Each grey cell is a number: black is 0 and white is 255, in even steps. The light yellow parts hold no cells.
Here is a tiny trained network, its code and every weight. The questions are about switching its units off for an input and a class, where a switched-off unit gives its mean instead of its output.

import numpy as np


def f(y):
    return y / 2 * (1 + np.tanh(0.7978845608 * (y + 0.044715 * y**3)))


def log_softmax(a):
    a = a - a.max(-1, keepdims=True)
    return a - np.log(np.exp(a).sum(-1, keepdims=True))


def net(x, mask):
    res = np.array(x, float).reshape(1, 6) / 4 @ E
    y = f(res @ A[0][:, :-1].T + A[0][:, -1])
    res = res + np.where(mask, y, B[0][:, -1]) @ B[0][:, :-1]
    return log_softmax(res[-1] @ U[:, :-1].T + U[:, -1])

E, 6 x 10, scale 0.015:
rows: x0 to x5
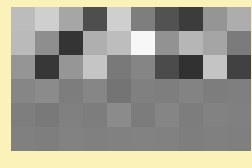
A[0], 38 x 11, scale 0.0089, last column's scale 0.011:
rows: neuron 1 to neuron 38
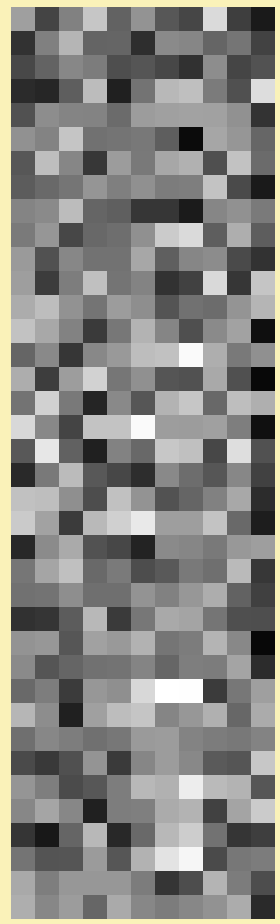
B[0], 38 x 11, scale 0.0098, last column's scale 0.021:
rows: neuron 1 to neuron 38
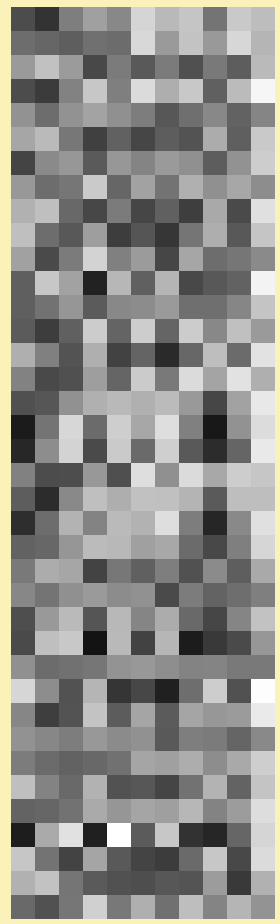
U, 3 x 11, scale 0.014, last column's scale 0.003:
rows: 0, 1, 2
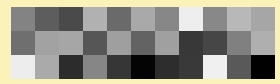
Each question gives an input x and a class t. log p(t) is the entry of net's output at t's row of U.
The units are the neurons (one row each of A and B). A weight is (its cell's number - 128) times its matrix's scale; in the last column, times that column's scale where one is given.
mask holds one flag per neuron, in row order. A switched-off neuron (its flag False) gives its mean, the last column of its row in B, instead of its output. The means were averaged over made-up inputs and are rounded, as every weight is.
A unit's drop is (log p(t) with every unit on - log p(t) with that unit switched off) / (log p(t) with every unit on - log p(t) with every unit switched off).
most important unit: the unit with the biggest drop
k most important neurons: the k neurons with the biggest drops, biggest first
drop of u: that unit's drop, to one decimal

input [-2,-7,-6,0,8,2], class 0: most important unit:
neuron 20
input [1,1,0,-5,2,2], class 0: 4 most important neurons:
(neuron 29; neuron 35; neuron 9; neuron 19)
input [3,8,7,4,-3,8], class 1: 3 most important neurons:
(neuron 12; neuron 27; neuron 18)
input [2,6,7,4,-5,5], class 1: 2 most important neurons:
(neuron 12; neuron 27)
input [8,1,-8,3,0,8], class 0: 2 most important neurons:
(neuron 14; neuron 21)
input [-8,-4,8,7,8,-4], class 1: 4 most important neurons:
(neuron 35; neuron 12; neuron 26; neuron 3)
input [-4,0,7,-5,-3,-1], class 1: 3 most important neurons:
(neuron 12; neuron 35; neuron 20)
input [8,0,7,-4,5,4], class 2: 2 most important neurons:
(neuron 37; neuron 6)
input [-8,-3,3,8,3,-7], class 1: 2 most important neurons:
(neuron 35; neuron 26)
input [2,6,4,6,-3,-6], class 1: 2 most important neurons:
(neuron 27; neuron 12)
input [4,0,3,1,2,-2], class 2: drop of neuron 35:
0.1
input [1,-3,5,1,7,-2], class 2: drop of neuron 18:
0.2
